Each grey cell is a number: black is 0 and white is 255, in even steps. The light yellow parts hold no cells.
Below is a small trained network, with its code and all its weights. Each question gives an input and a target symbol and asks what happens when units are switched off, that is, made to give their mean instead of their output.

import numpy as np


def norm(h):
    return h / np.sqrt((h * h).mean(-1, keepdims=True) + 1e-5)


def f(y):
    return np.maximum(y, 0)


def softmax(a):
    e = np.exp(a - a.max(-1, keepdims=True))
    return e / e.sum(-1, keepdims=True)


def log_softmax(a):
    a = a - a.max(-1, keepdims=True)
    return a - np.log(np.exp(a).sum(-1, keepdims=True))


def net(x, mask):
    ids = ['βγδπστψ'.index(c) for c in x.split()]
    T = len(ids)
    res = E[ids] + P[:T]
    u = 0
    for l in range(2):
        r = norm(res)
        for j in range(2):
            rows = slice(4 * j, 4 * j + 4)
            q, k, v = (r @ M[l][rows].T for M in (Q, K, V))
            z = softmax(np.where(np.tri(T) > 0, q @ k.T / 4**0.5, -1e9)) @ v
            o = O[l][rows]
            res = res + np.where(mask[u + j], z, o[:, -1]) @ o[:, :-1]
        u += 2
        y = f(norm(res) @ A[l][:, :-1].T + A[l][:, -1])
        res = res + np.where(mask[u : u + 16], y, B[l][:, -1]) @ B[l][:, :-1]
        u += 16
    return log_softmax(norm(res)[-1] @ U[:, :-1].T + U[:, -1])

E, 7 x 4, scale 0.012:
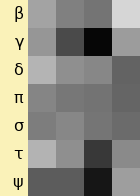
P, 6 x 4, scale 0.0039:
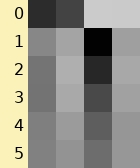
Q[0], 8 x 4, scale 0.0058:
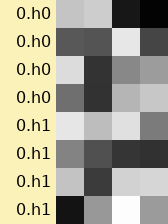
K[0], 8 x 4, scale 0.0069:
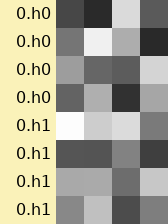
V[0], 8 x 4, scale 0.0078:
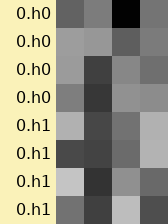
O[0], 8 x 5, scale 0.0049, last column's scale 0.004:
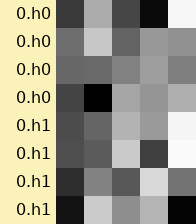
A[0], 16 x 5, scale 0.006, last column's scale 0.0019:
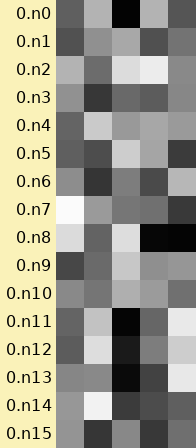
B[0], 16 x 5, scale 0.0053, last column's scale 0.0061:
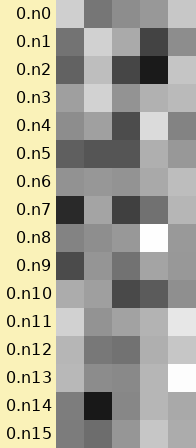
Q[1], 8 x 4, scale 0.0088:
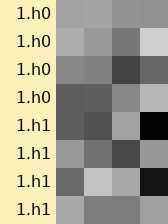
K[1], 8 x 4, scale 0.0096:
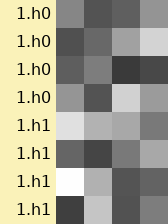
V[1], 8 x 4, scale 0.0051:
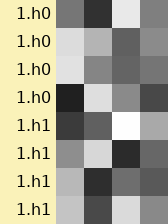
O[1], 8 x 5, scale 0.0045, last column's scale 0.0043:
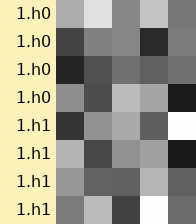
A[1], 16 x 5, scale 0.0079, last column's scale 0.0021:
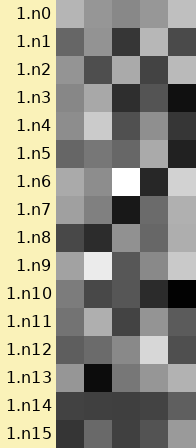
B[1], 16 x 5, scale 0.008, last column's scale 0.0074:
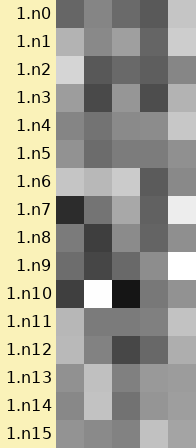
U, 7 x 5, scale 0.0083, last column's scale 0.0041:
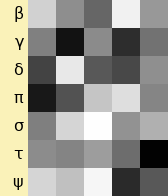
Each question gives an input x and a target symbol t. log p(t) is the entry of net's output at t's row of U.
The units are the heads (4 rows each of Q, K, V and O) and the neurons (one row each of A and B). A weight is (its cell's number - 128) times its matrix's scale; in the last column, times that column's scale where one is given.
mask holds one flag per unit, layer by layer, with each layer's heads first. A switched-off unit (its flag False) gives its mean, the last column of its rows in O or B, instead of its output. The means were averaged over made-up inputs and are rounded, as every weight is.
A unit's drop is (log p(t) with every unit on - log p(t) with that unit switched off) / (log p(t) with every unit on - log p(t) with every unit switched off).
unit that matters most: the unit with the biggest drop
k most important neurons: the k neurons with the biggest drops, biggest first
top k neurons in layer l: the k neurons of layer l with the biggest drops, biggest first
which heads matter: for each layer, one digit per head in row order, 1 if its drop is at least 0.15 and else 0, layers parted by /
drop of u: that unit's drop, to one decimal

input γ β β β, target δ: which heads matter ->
01 / 10
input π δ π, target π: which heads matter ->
11 / 00
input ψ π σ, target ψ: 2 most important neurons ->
1.n6; 0.n1
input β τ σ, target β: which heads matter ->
00 / 00
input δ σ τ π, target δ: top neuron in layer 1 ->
1.n10
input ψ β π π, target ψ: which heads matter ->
11 / 00
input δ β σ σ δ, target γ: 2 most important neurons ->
1.n3; 0.n4
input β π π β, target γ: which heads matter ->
10 / 00
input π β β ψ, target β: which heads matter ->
00 / 00
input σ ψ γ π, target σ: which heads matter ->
11 / 00
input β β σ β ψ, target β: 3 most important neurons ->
0.n13; 0.n2; 0.n11
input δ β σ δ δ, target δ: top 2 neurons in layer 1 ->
1.n10; 1.n14
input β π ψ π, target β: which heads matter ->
10 / 00
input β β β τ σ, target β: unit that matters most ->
0.n8
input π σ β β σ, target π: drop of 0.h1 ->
0.5
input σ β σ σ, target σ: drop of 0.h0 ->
0.4
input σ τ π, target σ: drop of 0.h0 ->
0.4
